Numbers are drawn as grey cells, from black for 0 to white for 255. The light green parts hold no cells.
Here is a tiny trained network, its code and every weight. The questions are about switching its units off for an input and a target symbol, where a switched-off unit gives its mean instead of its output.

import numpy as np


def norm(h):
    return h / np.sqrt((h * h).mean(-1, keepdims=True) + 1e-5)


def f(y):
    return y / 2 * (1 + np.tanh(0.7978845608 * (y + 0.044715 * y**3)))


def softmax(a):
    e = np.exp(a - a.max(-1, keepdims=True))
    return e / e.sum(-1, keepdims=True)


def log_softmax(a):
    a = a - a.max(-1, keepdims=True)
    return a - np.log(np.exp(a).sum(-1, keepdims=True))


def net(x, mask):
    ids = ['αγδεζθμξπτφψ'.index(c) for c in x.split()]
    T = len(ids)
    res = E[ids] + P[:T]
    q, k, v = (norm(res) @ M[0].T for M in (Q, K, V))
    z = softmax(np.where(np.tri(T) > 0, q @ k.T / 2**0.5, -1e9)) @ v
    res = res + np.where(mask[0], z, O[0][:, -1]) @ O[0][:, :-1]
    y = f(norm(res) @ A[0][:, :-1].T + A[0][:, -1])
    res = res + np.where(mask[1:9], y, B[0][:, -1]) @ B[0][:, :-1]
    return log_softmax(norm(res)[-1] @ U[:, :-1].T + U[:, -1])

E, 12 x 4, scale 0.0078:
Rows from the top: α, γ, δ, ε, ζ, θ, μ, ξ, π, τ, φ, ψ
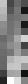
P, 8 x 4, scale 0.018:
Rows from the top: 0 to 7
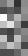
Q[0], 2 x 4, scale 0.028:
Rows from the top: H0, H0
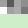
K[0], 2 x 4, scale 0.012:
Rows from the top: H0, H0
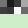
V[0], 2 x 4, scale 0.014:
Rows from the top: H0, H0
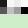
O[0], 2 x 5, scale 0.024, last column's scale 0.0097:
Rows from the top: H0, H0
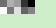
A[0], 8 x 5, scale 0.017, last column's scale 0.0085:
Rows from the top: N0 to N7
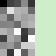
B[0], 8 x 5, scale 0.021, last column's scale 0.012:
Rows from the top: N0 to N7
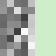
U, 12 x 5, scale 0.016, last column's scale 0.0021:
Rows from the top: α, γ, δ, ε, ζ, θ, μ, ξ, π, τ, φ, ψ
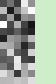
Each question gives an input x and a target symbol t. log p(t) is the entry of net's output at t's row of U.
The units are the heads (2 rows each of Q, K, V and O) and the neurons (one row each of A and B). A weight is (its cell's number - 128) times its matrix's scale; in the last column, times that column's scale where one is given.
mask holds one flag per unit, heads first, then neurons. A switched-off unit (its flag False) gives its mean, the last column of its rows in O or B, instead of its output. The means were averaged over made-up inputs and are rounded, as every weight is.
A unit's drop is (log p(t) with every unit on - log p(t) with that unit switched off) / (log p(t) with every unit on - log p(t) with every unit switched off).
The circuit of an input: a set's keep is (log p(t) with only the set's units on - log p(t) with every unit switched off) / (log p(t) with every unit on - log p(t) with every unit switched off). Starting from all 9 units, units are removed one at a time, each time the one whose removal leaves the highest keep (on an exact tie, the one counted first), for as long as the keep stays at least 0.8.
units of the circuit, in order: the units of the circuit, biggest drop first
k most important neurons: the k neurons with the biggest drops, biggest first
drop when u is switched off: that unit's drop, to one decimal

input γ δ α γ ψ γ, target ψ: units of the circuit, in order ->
(H0 N4 N5)
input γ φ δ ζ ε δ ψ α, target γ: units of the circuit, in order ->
(H0)
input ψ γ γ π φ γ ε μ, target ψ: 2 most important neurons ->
(N4 N5)
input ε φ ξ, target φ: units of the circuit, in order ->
(H0 N4 N5)
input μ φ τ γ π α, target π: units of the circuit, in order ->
(H0 N5)
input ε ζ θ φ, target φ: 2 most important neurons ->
(N4 N7)
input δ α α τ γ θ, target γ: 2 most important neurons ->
(N4 N5)
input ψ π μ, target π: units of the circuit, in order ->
(H0 N5)
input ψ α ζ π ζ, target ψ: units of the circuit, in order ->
(H0 N4)
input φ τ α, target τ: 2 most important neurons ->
(N5 N4)
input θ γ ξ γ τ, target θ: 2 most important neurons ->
(N5 N0)
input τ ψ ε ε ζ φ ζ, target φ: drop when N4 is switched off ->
0.4
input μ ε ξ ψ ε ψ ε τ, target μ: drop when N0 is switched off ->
0.0
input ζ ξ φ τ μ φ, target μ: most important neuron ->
(N7)
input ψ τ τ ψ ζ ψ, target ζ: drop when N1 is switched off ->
0.1
